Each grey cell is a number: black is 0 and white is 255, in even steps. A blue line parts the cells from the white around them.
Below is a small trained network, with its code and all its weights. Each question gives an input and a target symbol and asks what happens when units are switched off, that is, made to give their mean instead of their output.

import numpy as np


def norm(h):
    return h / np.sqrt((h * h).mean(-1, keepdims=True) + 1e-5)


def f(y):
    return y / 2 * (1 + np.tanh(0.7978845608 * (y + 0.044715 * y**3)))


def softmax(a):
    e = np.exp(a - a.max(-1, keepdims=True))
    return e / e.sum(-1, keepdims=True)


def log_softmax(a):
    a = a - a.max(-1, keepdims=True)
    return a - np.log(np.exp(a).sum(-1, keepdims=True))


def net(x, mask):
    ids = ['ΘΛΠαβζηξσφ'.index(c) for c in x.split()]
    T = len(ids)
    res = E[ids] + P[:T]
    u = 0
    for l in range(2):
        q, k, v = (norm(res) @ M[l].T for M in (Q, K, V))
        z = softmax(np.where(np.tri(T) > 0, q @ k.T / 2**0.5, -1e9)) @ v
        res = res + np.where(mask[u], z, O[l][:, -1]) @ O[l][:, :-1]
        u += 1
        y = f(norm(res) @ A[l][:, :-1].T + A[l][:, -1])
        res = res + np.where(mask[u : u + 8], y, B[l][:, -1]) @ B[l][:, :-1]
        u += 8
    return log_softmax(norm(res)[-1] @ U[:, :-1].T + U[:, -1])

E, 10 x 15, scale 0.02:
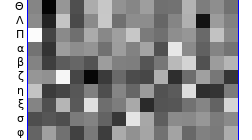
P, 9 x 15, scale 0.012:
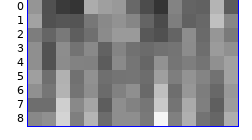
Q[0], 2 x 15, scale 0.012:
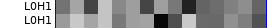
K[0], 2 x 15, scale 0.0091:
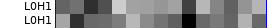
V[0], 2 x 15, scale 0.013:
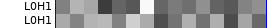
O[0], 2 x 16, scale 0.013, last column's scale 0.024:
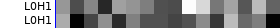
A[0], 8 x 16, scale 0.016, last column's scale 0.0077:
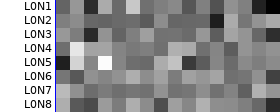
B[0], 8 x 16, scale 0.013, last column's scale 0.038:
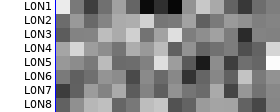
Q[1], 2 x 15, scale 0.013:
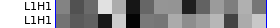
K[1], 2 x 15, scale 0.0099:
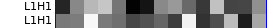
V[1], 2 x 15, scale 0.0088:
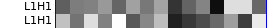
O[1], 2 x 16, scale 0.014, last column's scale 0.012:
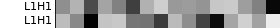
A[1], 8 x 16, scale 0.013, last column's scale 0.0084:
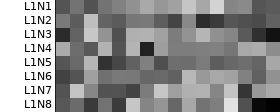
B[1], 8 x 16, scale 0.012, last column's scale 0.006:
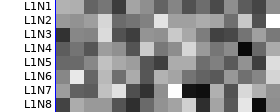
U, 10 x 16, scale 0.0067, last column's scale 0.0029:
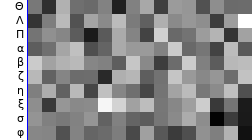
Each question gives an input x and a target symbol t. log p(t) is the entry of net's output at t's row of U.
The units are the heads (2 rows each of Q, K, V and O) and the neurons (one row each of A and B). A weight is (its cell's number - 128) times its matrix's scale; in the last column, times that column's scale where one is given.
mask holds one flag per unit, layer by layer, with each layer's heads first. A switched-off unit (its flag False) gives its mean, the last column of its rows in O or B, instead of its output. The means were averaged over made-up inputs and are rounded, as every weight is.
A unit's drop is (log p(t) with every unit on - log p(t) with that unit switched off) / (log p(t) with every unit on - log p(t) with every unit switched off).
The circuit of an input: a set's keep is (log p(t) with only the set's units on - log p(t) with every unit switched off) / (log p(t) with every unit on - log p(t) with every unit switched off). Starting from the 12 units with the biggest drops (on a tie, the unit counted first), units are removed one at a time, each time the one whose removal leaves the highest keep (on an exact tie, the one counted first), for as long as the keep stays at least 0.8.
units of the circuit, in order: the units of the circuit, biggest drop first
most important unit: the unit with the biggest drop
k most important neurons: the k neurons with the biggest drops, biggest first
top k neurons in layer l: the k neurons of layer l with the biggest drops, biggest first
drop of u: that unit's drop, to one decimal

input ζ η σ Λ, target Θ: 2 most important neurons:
[L0N4; L0N6]
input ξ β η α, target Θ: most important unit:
L0H1
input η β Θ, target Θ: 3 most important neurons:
[L0N4; L0N5; L0N6]
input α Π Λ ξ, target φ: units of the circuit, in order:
[L0H1; L1H1; L0N4; L0N5]
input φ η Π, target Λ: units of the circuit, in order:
[L0H1; L0N5]
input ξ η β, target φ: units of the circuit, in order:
[L0H1; L0N5; L1H1; L0N4]
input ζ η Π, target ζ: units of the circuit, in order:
[L0H1; L0N5; L1H1; L0N4]
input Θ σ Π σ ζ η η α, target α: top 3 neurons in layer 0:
[L0N4; L0N5; L0N8]
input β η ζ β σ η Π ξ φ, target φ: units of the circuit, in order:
[L0H1; L1H1; L0N4]
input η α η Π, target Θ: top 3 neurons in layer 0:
[L0N4; L0N5; L0N7]
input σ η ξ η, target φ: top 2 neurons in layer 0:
[L0N5; L0N4]
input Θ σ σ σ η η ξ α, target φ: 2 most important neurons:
[L0N4; L0N5]
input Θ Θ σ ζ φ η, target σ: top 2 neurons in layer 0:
[L0N5; L0N4]
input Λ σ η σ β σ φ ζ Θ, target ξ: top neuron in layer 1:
[L1N6]
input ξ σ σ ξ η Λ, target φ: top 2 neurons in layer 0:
[L0N4; L0N5]
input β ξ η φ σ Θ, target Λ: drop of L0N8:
0.0
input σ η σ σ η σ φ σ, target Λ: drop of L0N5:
0.2
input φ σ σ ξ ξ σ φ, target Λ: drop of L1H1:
0.1
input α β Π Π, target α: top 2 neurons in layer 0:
[L0N4; L0N5]
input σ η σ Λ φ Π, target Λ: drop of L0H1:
0.9
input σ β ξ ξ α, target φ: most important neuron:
[L0N5]
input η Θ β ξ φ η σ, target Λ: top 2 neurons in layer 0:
[L0N5; L0N6]
